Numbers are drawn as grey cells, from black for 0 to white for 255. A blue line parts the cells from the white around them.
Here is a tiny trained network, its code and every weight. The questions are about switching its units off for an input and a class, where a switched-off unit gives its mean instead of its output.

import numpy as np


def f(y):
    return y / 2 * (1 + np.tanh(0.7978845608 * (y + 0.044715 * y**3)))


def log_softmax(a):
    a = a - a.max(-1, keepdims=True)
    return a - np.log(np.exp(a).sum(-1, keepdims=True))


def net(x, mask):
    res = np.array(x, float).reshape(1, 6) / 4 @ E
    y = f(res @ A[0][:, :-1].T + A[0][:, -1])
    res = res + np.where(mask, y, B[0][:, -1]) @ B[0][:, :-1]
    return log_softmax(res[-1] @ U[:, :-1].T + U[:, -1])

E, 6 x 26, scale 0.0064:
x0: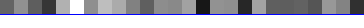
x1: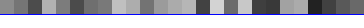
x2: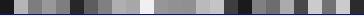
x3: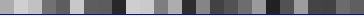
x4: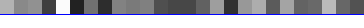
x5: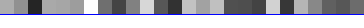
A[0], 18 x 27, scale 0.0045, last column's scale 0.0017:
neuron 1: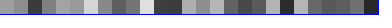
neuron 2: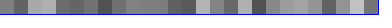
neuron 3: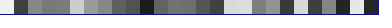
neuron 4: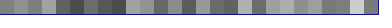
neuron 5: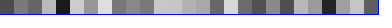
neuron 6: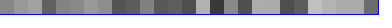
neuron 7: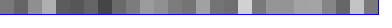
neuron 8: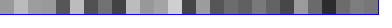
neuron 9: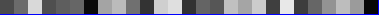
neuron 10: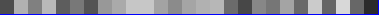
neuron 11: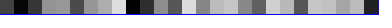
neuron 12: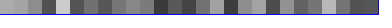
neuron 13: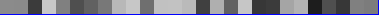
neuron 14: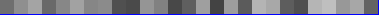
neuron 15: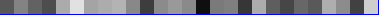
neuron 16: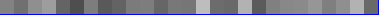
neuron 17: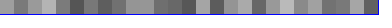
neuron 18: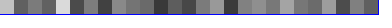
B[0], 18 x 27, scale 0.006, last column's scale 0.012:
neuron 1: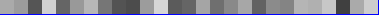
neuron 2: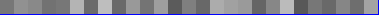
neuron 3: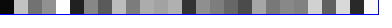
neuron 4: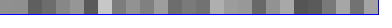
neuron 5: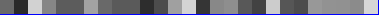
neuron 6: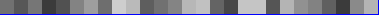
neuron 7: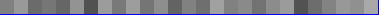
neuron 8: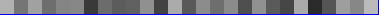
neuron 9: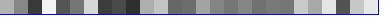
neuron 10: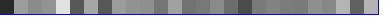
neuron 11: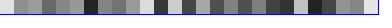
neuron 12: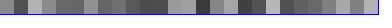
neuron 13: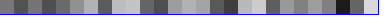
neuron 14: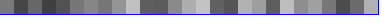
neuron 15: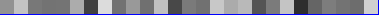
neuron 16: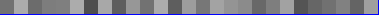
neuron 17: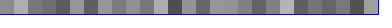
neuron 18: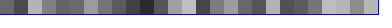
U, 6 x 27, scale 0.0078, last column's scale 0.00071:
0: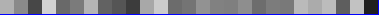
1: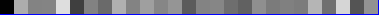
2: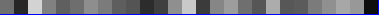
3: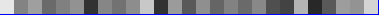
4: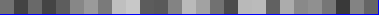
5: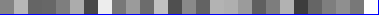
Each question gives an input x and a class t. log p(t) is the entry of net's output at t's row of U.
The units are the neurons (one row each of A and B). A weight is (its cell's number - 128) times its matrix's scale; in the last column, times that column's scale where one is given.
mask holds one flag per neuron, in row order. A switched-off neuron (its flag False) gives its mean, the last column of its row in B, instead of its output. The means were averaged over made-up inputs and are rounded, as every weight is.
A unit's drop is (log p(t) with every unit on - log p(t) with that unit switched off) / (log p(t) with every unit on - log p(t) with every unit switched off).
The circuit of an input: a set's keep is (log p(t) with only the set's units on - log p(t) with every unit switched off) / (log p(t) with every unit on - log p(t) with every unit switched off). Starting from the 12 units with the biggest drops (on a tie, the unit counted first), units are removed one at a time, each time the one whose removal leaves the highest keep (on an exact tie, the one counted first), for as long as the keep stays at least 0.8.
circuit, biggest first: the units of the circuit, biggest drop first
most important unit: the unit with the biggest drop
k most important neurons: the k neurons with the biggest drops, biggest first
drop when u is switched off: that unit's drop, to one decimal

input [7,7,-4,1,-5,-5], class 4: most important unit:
neuron 13
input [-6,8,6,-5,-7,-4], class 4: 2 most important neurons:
neuron 13; neuron 3
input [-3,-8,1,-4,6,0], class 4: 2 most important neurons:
neuron 6; neuron 14
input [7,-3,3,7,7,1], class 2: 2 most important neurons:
neuron 12; neuron 11
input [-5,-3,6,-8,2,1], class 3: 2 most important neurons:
neuron 11; neuron 3
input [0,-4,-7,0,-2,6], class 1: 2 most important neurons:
neuron 3; neuron 9
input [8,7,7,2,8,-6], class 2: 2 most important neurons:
neuron 12; neuron 3
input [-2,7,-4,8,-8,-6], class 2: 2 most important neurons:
neuron 5; neuron 11
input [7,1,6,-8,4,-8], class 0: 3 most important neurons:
neuron 9; neuron 3; neuron 8
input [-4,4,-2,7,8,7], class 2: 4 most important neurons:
neuron 18; neuron 12; neuron 9; neuron 11
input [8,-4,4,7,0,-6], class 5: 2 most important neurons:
neuron 15; neuron 11
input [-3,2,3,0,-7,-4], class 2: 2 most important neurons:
neuron 5; neuron 3
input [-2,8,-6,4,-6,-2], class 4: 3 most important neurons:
neuron 13; neuron 10; neuron 18
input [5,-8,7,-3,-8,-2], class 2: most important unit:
neuron 5
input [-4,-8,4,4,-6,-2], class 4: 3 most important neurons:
neuron 6; neuron 14; neuron 3
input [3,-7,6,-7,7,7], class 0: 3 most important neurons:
neuron 1; neuron 3; neuron 5
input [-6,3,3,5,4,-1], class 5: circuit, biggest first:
neuron 11; neuron 3; neuron 4; neuron 2
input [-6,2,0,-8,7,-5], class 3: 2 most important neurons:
neuron 11; neuron 5
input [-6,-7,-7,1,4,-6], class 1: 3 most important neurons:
neuron 3; neuron 13; neuron 1
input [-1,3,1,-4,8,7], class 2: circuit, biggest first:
neuron 18
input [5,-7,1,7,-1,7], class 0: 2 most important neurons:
neuron 1; neuron 11
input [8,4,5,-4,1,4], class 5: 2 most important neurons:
neuron 15; neuron 3
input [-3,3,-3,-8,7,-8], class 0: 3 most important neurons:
neuron 9; neuron 5; neuron 8
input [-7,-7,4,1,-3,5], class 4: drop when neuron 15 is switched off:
0.2
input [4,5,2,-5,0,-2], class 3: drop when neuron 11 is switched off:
0.9
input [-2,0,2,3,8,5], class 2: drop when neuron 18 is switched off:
0.3
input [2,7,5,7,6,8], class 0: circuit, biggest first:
neuron 1
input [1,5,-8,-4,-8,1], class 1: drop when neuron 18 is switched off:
0.1
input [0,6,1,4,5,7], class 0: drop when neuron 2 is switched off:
0.0
